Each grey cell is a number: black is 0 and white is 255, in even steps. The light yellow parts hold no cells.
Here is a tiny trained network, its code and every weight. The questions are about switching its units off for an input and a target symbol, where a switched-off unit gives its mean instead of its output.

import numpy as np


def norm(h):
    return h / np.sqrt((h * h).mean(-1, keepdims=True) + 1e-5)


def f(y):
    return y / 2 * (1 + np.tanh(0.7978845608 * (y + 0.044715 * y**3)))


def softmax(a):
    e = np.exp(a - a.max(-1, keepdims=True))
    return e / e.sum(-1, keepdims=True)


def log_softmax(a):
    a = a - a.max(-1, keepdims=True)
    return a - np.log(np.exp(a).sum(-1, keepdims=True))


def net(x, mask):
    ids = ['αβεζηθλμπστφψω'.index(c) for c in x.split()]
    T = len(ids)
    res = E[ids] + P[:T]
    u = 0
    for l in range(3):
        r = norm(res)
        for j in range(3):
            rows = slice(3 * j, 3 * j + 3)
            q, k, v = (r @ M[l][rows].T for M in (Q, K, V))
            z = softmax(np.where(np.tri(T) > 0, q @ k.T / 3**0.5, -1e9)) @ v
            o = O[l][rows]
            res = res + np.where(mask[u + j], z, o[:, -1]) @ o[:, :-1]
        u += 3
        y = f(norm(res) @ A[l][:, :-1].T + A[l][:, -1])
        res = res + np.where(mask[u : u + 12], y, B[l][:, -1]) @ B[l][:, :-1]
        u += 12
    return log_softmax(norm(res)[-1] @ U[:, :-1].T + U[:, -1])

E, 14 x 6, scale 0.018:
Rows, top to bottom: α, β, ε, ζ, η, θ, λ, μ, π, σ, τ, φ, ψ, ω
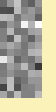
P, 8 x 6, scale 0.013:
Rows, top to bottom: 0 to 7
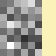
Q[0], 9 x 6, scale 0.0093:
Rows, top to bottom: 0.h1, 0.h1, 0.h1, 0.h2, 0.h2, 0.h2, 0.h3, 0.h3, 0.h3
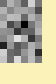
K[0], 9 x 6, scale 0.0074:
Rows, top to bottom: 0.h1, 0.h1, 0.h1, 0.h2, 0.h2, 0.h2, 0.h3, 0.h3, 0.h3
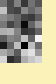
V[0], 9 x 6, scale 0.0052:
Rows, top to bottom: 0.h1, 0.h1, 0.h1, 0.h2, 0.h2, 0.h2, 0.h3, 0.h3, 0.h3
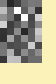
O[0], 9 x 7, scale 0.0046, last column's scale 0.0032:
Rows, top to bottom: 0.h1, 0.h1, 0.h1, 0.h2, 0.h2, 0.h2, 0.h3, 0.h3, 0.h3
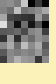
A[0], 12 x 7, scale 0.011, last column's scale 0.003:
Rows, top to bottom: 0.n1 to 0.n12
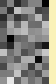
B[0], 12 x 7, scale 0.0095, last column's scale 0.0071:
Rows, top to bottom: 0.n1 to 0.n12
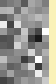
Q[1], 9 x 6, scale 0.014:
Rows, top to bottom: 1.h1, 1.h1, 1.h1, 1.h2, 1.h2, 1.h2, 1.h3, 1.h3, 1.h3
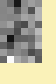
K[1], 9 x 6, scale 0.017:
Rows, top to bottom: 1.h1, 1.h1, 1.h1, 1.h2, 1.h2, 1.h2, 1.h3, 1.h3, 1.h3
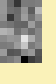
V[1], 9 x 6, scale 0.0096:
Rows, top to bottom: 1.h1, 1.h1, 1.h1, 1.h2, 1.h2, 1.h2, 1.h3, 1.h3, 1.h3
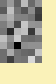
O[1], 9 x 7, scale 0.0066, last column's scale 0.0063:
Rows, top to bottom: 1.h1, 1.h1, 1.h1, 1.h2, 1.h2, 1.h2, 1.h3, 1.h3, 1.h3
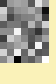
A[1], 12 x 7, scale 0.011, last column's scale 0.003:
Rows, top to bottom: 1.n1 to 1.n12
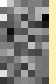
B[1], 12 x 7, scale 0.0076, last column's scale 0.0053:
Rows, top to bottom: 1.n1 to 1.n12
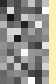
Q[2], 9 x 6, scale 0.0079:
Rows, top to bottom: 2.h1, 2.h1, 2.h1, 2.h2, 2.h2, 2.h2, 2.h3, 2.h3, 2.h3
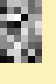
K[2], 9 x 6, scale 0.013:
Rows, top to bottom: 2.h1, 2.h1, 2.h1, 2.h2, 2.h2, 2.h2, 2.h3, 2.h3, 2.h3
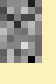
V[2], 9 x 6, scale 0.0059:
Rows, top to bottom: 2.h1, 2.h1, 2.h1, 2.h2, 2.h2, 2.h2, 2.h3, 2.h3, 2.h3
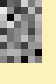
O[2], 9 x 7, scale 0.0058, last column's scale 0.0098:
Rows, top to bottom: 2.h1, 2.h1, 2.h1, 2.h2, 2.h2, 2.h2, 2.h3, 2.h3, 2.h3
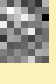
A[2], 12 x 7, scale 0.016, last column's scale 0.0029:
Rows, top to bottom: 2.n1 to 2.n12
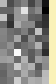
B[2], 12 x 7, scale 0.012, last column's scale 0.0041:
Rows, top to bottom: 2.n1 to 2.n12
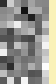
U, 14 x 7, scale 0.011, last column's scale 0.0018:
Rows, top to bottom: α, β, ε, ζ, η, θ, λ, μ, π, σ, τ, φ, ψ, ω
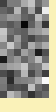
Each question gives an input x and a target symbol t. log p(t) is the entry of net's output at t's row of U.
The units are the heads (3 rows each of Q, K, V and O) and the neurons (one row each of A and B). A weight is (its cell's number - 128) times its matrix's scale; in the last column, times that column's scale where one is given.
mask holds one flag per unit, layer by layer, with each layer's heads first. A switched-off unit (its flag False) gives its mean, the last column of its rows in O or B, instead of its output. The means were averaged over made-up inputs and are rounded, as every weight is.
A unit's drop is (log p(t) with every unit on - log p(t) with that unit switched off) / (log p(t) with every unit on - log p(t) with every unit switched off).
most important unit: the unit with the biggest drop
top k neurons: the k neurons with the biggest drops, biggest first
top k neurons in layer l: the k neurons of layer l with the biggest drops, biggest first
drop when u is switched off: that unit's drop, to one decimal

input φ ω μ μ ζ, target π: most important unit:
2.n2
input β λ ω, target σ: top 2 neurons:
[0.n8 2.n12]
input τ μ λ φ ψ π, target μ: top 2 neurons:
[1.n1 1.n3]
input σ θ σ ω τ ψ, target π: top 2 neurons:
[0.n3 2.n12]
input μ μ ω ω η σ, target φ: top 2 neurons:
[0.n9 0.n11]
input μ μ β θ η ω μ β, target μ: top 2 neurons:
[1.n6 1.n12]
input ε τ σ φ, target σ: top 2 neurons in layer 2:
[2.n12 2.n8]
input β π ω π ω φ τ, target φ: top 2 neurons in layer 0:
[0.n8 0.n9]
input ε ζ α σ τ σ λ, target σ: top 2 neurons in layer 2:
[2.n12 2.n8]
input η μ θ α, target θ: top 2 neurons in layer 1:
[1.n6 1.n12]
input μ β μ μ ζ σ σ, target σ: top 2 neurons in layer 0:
[0.n9 0.n11]
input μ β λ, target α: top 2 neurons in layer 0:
[0.n5 0.n8]
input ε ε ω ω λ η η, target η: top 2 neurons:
[0.n8 0.n5]
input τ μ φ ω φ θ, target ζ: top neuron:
[0.n6]
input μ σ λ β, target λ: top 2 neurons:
[0.n8 0.n11]
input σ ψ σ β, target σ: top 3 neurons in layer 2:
[2.n12 2.n8 2.n10]
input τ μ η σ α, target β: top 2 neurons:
[0.n10 2.n4]
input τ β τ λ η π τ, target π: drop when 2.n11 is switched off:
0.1
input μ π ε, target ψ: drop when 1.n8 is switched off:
0.0
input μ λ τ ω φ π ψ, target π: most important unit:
1.h3
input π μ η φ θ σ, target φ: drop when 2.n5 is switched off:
0.2
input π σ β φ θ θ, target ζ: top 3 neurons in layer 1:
[1.n6 1.n4 1.n7]
